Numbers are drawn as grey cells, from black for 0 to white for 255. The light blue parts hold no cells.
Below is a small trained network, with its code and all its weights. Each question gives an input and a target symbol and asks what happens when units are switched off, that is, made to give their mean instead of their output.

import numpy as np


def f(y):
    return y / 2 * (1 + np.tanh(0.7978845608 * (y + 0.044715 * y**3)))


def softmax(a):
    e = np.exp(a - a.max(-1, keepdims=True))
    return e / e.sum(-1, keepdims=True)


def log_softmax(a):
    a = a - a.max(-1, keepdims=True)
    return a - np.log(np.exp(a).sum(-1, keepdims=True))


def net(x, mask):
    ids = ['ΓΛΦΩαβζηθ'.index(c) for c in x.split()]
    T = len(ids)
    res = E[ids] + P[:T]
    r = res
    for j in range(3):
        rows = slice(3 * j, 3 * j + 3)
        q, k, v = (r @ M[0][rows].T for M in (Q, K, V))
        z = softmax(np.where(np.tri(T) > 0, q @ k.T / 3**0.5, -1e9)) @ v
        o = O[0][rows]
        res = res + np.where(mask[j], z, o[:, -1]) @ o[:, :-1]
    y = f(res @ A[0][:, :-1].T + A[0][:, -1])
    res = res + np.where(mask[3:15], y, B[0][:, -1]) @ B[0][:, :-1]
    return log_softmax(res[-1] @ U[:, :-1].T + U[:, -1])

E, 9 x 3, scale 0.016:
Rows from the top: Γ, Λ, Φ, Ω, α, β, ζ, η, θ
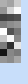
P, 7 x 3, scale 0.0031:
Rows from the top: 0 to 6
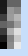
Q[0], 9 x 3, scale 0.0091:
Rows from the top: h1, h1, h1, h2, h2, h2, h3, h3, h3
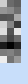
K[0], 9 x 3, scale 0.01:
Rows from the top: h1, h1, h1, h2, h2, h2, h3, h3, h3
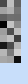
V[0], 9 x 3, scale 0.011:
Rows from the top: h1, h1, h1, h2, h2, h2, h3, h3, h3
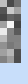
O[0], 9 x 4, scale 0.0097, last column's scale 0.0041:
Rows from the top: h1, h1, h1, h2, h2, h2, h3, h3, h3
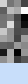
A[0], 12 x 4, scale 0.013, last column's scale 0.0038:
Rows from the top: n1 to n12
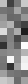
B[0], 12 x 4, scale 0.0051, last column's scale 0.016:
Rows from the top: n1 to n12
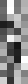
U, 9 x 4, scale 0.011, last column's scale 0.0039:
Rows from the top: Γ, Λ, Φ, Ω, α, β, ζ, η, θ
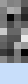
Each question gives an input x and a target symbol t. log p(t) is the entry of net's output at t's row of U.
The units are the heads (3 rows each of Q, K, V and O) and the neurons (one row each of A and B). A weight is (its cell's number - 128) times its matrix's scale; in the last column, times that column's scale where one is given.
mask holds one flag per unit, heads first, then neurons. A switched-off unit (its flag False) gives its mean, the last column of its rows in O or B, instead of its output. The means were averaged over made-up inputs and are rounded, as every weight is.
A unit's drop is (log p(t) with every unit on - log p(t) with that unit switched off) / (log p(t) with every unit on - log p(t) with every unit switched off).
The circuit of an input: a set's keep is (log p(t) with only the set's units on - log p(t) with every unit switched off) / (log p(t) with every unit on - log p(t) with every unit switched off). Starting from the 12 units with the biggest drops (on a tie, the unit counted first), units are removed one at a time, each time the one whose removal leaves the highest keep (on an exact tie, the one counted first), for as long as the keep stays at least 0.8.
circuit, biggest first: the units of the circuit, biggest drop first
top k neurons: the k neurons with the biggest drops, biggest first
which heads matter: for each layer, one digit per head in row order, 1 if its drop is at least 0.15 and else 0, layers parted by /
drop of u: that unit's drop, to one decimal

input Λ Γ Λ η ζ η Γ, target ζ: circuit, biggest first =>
[h2, n9]
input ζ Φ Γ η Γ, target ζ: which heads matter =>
010
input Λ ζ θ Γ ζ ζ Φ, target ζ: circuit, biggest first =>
[h3, n9]
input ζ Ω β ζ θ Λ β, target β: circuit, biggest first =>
[h3, n9]
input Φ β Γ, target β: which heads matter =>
001
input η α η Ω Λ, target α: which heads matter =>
010
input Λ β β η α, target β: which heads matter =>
111
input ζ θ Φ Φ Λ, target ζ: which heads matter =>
010
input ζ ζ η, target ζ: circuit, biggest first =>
[h3, h2]
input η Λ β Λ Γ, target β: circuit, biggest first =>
[h3, n9, n7, h2]
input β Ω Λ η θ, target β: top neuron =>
[n7]
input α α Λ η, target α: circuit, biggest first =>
[h2, h1]
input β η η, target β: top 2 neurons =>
[n7, n9]
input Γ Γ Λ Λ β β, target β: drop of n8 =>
0.0
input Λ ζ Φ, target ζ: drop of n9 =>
0.1
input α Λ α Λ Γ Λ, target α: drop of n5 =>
-0.1
